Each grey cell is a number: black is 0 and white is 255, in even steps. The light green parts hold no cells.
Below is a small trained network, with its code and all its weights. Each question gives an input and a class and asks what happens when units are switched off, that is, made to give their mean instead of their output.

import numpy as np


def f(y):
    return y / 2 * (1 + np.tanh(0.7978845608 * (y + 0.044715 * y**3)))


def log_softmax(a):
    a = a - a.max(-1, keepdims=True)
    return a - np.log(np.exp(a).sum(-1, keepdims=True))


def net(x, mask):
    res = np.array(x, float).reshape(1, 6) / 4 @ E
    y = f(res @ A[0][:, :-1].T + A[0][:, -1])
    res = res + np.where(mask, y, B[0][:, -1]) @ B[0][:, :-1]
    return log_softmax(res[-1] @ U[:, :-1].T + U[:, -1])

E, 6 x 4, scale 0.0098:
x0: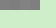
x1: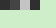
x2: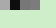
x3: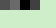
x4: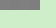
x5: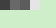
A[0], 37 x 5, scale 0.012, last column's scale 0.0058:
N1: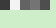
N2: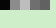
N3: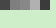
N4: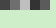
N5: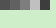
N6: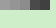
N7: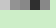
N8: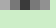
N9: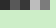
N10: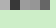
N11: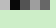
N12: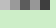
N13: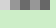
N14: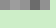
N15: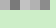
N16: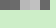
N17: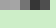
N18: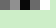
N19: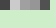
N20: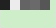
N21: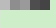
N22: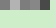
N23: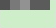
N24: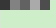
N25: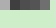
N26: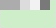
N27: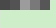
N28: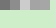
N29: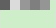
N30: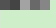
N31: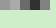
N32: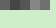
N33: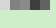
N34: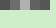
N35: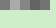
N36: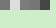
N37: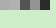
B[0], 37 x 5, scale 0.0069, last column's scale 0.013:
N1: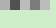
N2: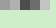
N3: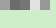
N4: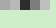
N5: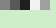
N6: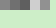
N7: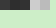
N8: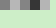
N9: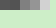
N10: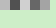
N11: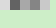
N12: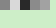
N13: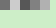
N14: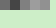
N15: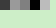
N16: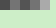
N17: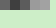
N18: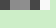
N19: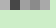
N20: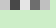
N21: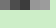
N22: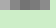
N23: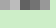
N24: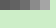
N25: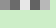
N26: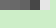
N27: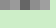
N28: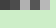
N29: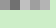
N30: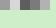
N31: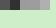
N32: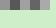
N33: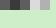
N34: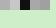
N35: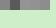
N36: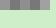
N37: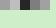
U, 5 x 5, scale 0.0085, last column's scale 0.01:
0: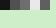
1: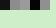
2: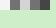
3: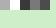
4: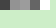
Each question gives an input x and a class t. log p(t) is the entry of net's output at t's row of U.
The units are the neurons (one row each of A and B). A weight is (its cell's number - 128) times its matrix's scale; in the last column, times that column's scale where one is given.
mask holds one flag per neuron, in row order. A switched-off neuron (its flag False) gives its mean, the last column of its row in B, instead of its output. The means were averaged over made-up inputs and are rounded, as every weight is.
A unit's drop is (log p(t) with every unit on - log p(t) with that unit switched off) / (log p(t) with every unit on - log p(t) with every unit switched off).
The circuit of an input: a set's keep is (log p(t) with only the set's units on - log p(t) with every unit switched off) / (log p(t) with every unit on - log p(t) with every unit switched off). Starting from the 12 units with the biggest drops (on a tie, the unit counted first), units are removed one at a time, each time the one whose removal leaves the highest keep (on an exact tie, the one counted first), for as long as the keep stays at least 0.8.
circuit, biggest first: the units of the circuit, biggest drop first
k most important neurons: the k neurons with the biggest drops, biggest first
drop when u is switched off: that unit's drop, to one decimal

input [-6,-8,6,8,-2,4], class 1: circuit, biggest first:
[N18]
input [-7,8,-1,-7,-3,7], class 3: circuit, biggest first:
[N2, N34, N30]
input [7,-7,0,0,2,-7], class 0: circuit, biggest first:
[N7, N33]
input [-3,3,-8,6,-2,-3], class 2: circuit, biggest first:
[N20, N1]
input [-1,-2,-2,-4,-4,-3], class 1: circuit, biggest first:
[N15, N26]
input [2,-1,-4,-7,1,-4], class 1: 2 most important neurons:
[N15, N26]
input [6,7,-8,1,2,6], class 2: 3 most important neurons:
[N20, N1, N19]
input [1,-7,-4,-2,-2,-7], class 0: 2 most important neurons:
[N7, N33]
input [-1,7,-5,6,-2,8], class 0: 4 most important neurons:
[N9, N5, N3, N24]
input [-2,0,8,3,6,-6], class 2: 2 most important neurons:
[N11, N25]
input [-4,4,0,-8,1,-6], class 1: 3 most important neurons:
[N15, N28, N26]
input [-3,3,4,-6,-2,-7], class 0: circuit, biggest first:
[N33, N7]
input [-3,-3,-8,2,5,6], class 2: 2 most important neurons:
[N20, N1]
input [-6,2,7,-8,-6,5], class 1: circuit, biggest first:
[N15]
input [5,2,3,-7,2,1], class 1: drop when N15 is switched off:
0.1
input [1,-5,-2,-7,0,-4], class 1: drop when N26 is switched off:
0.2
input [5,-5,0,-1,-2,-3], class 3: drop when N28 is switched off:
0.2
